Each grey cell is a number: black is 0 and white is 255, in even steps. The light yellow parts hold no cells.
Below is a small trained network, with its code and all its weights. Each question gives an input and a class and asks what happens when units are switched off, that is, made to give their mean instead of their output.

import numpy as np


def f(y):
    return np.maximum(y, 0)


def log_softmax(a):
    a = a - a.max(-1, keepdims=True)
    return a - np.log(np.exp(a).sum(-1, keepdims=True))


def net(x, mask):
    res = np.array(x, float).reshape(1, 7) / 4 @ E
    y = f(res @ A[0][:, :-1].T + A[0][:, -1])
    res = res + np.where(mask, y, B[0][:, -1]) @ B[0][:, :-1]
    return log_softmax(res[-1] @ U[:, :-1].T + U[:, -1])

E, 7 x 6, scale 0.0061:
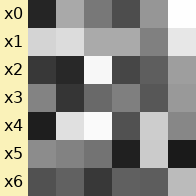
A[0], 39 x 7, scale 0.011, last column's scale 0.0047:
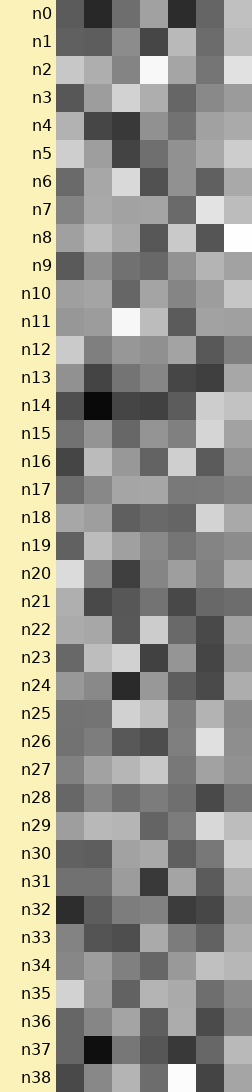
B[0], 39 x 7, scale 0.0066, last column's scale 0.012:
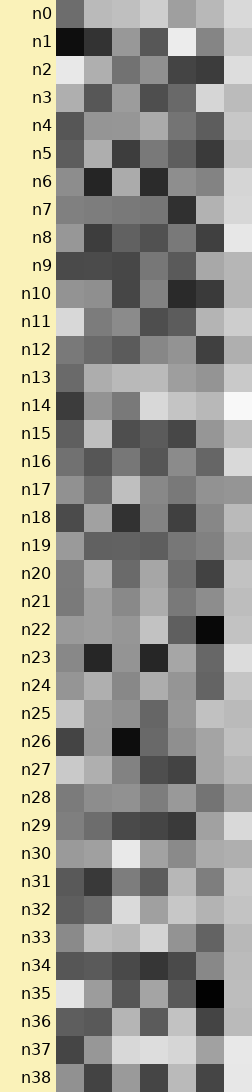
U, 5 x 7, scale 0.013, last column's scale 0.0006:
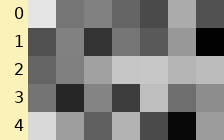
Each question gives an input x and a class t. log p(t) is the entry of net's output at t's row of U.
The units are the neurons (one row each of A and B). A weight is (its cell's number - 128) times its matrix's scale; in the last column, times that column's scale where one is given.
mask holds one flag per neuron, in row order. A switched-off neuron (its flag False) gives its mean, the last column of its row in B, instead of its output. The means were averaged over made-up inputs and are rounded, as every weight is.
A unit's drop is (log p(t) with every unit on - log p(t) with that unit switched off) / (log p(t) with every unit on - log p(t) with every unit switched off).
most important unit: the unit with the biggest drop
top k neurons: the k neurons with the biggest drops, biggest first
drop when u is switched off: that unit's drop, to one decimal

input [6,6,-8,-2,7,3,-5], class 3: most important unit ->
n23
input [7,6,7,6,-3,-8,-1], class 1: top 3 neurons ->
(n26; n14; n18)
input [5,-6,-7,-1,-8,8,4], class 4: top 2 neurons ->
(n20; n5)
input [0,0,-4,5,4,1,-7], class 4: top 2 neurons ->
(n2; n1)
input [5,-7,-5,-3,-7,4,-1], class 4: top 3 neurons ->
(n20; n22; n5)
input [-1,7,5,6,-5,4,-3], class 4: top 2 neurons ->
(n1; n32)
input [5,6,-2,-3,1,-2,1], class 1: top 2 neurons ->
(n18; n26)
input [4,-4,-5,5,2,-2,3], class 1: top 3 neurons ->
(n37; n13; n26)
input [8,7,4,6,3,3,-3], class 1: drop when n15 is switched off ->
0.2
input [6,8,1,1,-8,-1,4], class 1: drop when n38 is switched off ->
0.0
